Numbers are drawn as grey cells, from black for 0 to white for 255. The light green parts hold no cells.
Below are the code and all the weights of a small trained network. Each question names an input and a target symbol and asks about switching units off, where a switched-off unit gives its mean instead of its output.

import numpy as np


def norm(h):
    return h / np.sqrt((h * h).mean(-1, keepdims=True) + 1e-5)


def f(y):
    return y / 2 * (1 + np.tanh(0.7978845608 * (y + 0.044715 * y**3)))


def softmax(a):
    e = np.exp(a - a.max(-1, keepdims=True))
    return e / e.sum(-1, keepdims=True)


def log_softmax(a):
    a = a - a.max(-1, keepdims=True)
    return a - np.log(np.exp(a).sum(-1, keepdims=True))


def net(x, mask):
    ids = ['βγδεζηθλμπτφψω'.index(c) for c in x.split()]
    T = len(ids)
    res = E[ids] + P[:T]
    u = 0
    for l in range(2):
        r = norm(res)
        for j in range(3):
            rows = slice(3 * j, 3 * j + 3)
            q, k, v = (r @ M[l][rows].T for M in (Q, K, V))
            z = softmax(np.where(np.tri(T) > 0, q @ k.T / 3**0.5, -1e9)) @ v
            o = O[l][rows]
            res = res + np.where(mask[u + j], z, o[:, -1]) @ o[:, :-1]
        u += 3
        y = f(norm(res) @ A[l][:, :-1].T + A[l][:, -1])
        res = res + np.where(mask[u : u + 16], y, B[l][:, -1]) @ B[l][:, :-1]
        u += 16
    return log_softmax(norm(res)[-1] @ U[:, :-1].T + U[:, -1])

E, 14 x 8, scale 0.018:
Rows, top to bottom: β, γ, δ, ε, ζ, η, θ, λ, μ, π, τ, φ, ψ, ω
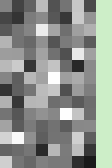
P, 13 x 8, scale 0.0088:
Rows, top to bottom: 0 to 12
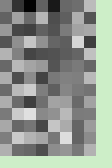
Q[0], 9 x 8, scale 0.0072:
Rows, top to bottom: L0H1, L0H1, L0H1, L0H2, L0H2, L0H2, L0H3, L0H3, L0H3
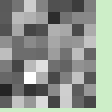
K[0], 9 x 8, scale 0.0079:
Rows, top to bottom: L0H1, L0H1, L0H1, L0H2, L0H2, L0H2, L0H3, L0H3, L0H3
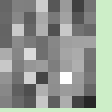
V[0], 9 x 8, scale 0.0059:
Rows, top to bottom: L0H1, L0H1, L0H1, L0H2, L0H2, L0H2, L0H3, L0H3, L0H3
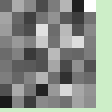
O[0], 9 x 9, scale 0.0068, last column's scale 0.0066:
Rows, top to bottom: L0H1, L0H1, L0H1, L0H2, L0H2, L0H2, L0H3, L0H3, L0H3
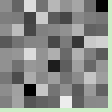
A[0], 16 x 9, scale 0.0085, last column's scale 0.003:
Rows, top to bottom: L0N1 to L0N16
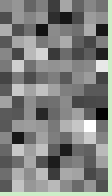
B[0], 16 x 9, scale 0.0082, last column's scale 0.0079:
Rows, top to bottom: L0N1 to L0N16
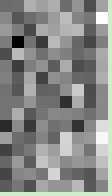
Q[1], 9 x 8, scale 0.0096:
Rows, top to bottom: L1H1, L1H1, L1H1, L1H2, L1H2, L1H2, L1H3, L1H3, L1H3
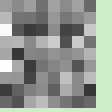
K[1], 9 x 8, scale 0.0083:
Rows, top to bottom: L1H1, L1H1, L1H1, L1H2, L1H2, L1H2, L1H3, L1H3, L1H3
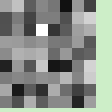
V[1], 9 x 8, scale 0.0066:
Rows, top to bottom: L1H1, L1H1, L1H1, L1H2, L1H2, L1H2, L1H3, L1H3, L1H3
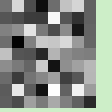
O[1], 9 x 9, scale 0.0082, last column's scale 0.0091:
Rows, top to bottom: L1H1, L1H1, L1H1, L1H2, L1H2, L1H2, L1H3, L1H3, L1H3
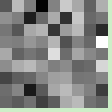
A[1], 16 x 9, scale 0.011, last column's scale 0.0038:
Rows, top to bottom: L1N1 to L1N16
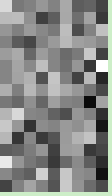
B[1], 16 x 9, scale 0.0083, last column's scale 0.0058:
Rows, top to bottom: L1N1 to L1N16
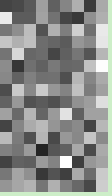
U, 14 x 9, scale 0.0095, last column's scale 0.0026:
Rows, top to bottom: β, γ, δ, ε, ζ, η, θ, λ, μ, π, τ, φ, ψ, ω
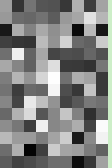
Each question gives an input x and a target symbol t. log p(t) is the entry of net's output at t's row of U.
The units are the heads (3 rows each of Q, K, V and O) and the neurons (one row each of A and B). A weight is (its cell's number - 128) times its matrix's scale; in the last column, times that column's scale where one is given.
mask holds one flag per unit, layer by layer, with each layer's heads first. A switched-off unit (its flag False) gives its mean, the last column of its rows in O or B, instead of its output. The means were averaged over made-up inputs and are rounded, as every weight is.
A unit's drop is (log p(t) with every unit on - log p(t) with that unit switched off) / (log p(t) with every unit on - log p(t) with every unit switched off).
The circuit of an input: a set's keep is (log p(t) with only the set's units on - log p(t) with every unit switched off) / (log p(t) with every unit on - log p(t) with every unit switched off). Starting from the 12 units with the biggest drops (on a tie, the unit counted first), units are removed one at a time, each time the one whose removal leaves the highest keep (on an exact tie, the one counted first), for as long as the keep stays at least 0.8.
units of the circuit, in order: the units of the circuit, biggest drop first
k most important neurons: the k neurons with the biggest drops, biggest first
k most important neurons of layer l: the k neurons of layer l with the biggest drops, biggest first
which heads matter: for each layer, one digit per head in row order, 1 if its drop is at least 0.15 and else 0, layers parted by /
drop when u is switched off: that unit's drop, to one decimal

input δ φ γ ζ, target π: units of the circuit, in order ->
[L1H1]
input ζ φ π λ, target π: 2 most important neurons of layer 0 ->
[L0N11 L0N8]
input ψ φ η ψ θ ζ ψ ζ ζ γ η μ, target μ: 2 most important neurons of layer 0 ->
[L0N14 L0N3]
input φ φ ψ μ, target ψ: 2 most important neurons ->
[L0N7 L0N5]
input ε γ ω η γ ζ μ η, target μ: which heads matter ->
000 / 101
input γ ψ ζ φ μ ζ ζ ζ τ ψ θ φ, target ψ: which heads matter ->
000 / 000
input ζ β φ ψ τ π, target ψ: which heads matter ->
000 / 110
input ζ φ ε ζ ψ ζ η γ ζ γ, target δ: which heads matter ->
010 / 000
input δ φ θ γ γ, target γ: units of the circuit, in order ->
[L0N12 L1N4 L1N12]
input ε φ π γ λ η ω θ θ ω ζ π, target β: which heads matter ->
000 / 100
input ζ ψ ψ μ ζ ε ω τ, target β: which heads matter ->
110 / 110
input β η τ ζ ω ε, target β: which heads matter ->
010 / 101
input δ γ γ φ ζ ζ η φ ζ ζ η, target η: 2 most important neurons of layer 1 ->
[L1N1 L1N7]
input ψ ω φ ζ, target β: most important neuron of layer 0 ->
[L0N2]
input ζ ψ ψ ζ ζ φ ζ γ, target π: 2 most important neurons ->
[L0N2 L1N16]
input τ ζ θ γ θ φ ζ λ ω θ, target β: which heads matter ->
001 / 101
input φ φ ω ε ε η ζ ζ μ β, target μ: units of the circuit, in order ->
[L1H3 L1N6]
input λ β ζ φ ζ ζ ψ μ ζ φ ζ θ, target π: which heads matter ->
000 / 100
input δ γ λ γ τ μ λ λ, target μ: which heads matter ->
011 / 100
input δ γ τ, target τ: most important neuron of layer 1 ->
[L1N11]
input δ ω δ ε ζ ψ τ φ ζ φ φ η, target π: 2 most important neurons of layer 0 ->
[L0N6 L0N8]
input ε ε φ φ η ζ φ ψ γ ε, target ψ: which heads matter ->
000 / 100
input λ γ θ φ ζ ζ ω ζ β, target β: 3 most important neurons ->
[L0N12 L0N11 L1N15]
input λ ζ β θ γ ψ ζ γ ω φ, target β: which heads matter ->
001 / 100
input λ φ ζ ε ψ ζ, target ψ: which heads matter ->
000 / 110
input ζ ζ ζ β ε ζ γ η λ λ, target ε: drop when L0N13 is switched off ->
0.2
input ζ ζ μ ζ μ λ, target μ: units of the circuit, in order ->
[L1H3]
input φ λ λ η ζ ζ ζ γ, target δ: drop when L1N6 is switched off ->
0.1
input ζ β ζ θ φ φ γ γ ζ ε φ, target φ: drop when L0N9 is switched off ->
0.0
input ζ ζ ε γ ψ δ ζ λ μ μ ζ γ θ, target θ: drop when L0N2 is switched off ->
0.1
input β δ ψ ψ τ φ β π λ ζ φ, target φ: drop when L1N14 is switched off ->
0.2
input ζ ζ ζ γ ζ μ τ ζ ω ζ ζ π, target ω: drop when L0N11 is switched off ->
0.2
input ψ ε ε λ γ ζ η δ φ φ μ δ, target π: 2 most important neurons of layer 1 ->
[L1N16 L1N13]
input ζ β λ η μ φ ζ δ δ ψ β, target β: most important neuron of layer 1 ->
[L1N15]
